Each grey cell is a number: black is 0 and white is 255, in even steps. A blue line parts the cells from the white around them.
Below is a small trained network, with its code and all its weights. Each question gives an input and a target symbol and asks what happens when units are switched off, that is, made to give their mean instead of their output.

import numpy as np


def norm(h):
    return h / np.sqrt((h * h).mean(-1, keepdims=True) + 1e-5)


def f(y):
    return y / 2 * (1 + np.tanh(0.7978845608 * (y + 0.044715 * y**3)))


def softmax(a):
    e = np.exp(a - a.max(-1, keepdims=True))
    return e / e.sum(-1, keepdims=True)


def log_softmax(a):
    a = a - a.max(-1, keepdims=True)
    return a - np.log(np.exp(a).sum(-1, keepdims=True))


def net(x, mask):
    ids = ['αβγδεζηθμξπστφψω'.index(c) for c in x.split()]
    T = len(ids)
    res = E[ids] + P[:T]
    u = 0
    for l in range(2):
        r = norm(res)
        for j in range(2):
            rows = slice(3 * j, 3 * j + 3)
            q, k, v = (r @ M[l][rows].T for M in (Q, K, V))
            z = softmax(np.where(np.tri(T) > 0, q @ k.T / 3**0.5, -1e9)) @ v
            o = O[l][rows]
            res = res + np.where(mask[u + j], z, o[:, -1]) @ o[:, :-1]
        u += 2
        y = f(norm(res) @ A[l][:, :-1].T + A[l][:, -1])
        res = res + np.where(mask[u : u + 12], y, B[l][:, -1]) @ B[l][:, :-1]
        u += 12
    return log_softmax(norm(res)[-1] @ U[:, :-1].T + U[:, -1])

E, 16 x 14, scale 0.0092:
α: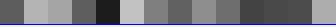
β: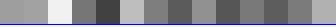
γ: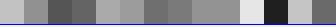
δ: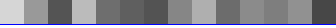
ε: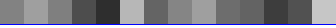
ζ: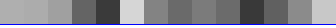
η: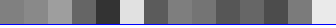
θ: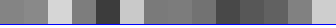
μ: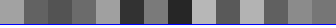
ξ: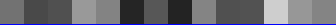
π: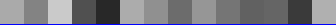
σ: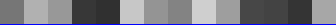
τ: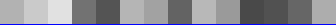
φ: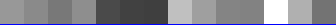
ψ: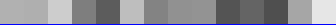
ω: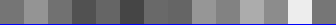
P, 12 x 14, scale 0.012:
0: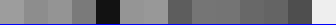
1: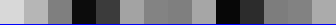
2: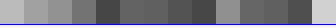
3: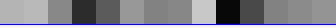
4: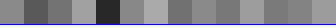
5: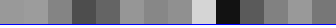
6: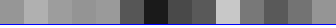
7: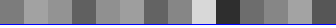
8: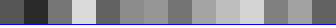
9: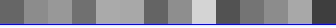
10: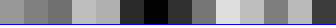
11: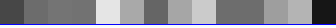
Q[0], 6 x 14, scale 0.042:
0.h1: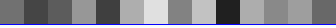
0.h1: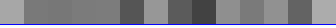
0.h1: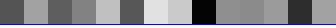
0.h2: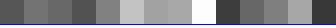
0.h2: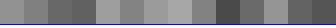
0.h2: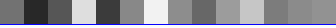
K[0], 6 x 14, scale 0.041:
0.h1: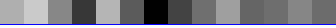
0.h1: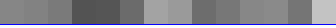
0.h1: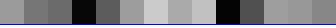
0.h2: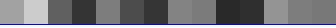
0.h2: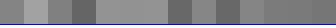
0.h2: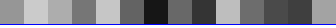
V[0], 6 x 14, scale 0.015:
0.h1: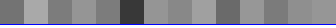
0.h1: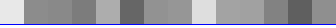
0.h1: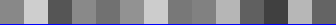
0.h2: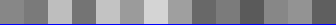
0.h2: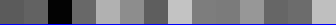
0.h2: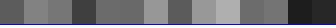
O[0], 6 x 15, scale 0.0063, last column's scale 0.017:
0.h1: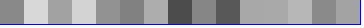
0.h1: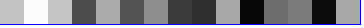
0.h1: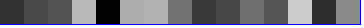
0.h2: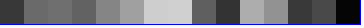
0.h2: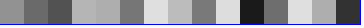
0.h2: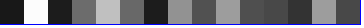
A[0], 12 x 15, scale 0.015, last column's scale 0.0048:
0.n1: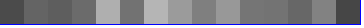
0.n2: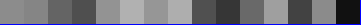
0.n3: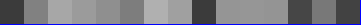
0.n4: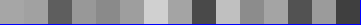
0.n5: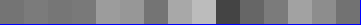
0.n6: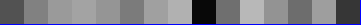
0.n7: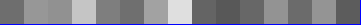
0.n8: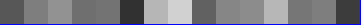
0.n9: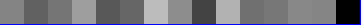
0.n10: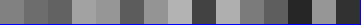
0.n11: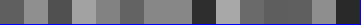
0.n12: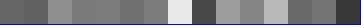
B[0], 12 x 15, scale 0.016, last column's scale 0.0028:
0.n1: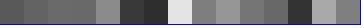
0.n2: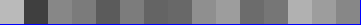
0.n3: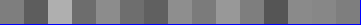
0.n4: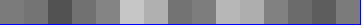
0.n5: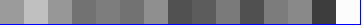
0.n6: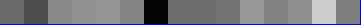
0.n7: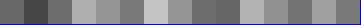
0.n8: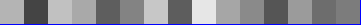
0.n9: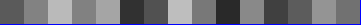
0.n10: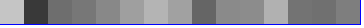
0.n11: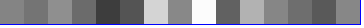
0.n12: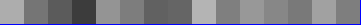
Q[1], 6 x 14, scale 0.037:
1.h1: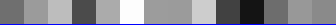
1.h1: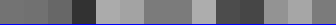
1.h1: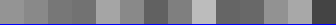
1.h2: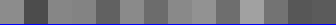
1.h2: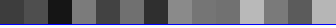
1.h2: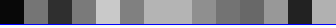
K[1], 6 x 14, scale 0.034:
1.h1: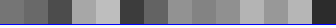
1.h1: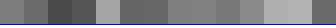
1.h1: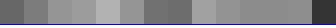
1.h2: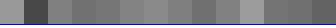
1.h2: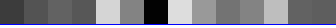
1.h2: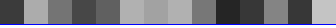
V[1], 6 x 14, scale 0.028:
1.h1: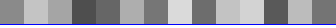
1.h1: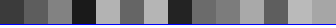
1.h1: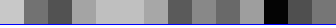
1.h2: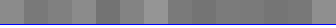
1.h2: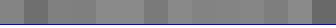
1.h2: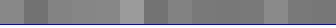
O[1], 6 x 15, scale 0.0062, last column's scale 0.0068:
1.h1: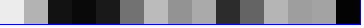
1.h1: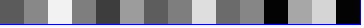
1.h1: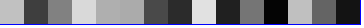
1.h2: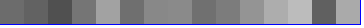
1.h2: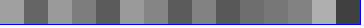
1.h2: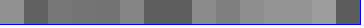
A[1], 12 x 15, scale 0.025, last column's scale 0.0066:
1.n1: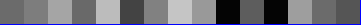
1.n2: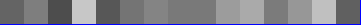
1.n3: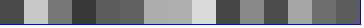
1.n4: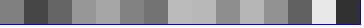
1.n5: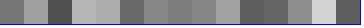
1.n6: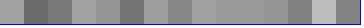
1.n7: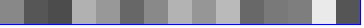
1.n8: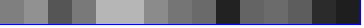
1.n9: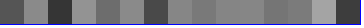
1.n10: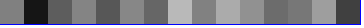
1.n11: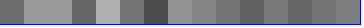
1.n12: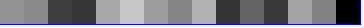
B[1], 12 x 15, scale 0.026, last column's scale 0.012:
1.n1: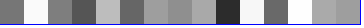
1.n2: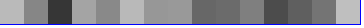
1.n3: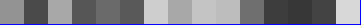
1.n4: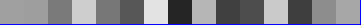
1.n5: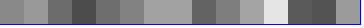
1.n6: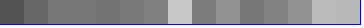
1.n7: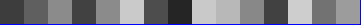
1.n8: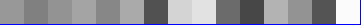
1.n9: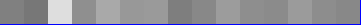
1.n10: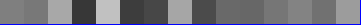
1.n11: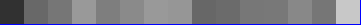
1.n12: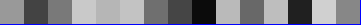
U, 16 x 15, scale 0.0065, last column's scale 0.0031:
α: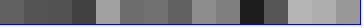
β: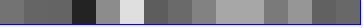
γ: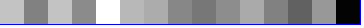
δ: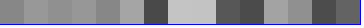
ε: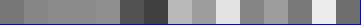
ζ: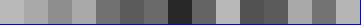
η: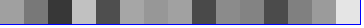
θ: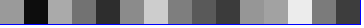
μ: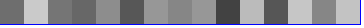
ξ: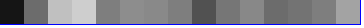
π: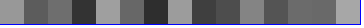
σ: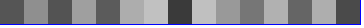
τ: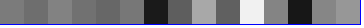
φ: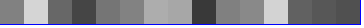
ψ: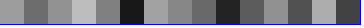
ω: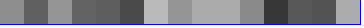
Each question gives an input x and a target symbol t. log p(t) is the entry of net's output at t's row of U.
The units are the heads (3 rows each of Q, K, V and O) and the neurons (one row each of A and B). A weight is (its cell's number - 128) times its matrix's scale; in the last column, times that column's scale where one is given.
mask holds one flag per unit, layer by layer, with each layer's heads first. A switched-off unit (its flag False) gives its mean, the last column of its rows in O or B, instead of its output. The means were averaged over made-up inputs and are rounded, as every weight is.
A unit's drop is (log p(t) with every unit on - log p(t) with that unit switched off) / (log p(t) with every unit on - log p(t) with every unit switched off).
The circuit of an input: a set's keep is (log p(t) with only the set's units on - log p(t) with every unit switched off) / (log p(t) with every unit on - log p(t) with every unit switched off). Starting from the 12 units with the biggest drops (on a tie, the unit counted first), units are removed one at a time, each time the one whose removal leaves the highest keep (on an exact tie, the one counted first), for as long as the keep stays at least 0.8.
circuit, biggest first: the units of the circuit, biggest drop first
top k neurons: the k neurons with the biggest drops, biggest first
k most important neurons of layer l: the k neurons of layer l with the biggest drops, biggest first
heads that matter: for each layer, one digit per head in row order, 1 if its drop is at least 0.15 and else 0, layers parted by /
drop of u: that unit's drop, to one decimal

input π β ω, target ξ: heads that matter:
01 / 00
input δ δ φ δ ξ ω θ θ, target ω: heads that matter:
00 / 10
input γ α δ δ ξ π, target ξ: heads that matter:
00 / 10
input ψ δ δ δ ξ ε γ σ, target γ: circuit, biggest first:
[1.h1; 1.n12; 1.n1]
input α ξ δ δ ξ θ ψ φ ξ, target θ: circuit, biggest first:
[0.h2; 1.n8; 1.n3]
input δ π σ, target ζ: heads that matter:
01 / 00
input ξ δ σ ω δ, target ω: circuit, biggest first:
[0.n11; 0.h2; 1.n3]
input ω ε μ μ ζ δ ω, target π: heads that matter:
10 / 00
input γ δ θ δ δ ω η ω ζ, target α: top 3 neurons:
[1.n7; 1.n10; 1.n4]
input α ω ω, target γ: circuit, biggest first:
[0.h1; 1.n9; 0.h2; 1.n2]
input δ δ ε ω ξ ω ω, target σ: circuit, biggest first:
[0.h1; 1.n4; 1.n7]
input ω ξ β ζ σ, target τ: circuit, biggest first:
[0.h2; 1.n8; 1.n3; 0.h1]
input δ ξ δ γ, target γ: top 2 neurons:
[1.n12; 1.n1]
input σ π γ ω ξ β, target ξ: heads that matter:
00 / 10
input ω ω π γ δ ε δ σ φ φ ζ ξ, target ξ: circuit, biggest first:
[1.h1; 1.n11]
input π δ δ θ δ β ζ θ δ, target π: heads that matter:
10 / 00
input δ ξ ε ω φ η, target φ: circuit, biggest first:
[1.h1]
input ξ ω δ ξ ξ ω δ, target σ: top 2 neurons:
[1.n4; 1.n7]
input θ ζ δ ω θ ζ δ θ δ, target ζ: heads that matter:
10 / 00
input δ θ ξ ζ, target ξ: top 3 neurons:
[0.n5; 1.n11; 1.n8]
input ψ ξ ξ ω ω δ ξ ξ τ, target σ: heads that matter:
10 / 00
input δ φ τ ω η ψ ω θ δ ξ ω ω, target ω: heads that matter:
00 / 10
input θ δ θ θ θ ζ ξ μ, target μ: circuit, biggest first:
[1.h1; 1.n1]
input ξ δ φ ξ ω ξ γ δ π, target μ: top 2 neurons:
[0.n9; 1.n1]
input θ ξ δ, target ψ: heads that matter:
11 / 00
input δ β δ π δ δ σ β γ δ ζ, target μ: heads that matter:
11 / 00
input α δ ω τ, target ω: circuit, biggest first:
[1.h1; 1.n3]
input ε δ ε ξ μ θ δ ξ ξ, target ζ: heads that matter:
10 / 00
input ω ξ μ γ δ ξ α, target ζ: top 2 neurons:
[1.n8; 1.n3]
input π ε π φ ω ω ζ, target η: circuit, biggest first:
[0.h1; 1.n2]
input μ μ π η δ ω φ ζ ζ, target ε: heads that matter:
10 / 00
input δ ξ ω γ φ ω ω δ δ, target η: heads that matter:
00 / 00
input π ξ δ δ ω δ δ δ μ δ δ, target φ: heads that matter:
01 / 00
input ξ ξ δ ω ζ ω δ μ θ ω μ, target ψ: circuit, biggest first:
[0.h1; 1.n4; 1.n10]
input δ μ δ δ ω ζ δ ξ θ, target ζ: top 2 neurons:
[1.n8; 1.n3]
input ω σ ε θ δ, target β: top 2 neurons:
[1.n7; 1.n5]
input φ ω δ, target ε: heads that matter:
11 / 00
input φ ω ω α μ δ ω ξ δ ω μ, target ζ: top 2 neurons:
[1.n8; 1.n3]
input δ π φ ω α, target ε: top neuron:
[1.n6]
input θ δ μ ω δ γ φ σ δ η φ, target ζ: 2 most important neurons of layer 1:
[1.n8; 1.n3]
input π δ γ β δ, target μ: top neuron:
[0.n9]
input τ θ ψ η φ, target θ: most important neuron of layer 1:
[1.n8]
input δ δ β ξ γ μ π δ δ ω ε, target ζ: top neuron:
[1.n8]
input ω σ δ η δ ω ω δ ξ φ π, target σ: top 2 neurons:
[1.n4; 1.n7]
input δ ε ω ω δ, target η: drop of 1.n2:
0.2
